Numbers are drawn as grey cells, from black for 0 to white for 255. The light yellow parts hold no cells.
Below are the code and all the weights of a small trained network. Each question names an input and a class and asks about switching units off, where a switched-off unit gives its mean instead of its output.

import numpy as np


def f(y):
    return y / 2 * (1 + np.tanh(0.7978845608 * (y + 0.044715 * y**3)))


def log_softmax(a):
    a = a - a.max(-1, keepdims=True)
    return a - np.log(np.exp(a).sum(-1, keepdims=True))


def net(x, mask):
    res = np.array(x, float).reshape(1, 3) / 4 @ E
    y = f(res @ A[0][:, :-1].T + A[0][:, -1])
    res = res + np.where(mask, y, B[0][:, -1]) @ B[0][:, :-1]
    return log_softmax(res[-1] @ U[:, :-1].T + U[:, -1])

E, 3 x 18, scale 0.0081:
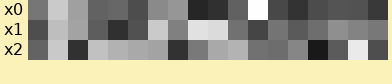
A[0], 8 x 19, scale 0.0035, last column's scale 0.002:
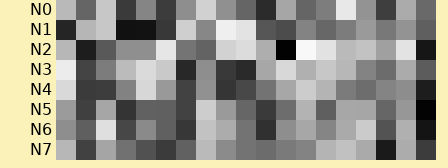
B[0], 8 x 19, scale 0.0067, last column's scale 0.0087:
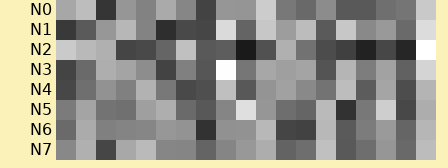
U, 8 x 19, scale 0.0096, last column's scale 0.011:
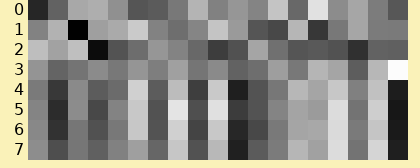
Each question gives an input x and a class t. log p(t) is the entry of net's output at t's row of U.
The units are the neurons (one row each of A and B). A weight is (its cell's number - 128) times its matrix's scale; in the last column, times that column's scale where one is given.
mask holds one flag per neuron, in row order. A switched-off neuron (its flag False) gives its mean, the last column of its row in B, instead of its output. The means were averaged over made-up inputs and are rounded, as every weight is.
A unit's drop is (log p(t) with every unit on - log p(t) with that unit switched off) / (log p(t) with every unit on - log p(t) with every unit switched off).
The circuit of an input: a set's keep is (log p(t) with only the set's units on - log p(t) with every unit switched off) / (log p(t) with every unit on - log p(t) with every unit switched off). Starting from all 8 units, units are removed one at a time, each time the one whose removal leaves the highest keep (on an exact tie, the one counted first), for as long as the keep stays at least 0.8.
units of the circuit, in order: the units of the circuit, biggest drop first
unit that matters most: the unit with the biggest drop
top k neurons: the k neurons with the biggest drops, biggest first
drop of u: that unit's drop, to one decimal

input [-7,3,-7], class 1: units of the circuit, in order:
(N7, N5)
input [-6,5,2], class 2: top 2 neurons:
(N2, N3)
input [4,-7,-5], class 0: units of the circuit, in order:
(N3)
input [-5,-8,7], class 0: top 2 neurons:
(N3, N4)
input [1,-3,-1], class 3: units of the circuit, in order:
(N2, N1, N5)
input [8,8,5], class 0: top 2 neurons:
(N1, N2)
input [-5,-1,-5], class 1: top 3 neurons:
(N7, N5, N6)
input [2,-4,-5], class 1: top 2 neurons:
(N1, N0)
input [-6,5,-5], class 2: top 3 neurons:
(N2, N3, N4)
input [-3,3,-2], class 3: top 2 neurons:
(N3, N4)
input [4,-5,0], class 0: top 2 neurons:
(N2, N3)
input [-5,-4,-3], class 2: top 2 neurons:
(N2, N1)
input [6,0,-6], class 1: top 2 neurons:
(N2, N0)
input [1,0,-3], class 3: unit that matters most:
N2
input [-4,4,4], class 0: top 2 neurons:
(N1, N0)
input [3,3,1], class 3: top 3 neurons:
(N2, N3, N4)
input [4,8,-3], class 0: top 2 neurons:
(N1, N2)
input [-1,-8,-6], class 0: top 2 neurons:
(N3, N4)
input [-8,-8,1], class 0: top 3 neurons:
(N3, N4, N0)
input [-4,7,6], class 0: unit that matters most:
N1
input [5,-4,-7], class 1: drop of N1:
0.0
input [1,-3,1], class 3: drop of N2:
0.9
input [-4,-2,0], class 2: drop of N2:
0.4
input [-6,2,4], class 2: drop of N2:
0.5
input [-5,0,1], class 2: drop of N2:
0.4
